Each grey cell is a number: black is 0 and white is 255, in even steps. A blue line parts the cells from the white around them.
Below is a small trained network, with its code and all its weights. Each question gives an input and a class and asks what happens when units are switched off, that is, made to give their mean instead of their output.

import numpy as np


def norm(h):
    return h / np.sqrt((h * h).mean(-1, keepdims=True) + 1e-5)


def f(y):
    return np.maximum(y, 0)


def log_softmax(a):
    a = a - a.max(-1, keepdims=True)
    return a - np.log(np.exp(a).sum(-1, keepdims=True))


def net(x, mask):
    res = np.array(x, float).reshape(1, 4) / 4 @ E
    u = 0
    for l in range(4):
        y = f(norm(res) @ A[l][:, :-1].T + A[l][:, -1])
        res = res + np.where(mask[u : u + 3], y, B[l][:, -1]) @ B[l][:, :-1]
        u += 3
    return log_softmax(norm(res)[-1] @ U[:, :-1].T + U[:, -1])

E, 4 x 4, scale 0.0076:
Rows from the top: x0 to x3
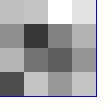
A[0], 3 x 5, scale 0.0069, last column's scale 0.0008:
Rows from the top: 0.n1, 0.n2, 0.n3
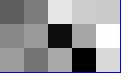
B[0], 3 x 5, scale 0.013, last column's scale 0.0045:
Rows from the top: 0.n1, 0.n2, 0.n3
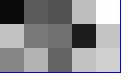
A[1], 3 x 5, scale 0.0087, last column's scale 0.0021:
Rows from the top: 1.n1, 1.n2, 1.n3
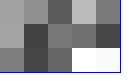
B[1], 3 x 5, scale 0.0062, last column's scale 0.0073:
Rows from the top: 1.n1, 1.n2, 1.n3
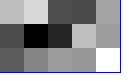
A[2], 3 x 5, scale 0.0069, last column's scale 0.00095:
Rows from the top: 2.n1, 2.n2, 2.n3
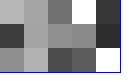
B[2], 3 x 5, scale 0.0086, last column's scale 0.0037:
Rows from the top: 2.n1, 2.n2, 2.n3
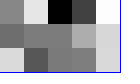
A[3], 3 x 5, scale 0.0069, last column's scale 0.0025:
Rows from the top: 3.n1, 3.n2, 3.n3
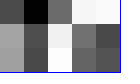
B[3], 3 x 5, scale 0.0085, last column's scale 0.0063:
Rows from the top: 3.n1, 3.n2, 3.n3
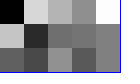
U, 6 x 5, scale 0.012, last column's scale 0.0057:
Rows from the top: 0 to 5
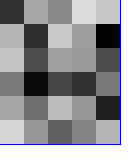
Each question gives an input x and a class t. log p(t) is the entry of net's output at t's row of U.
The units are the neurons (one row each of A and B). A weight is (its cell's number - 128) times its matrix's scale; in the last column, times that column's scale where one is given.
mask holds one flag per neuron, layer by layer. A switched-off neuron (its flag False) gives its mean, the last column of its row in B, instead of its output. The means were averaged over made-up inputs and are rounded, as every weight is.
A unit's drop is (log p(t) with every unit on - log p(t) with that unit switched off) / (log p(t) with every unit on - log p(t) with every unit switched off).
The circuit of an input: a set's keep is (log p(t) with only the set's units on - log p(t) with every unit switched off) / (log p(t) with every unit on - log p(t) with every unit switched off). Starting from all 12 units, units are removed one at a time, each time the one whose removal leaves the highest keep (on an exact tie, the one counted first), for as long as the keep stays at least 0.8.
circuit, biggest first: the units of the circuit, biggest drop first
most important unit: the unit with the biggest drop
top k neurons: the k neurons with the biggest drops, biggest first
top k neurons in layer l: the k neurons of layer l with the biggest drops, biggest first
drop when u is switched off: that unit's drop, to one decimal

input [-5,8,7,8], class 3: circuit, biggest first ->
0.n2; 0.n3
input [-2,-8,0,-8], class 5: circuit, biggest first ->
0.n3; 0.n1
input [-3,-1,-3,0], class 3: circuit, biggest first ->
0.n1; 3.n1
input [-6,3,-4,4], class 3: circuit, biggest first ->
0.n1; 0.n2; 3.n1
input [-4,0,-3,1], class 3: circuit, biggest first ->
0.n1; 3.n1
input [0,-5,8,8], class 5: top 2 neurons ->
0.n2; 3.n1
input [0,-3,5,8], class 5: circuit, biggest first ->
3.n1; 2.n1
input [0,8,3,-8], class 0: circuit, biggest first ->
3.n1
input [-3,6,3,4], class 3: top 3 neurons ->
0.n2; 0.n1; 1.n3
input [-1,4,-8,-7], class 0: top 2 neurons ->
0.n3; 3.n1
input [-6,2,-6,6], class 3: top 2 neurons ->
0.n1; 0.n2
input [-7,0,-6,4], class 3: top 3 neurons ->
0.n1; 3.n1; 0.n2
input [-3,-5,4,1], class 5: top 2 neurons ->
0.n1; 0.n3
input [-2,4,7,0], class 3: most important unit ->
0.n2
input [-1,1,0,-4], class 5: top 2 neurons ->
0.n3; 0.n1
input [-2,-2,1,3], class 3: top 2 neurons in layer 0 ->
0.n3; 0.n2
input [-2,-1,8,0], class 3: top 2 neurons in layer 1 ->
1.n2; 1.n1
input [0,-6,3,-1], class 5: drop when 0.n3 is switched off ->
0.1
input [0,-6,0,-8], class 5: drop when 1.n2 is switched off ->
0.0
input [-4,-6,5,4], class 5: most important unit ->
0.n1
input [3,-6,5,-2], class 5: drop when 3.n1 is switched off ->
0.1
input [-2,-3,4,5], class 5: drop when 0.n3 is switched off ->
-0.1
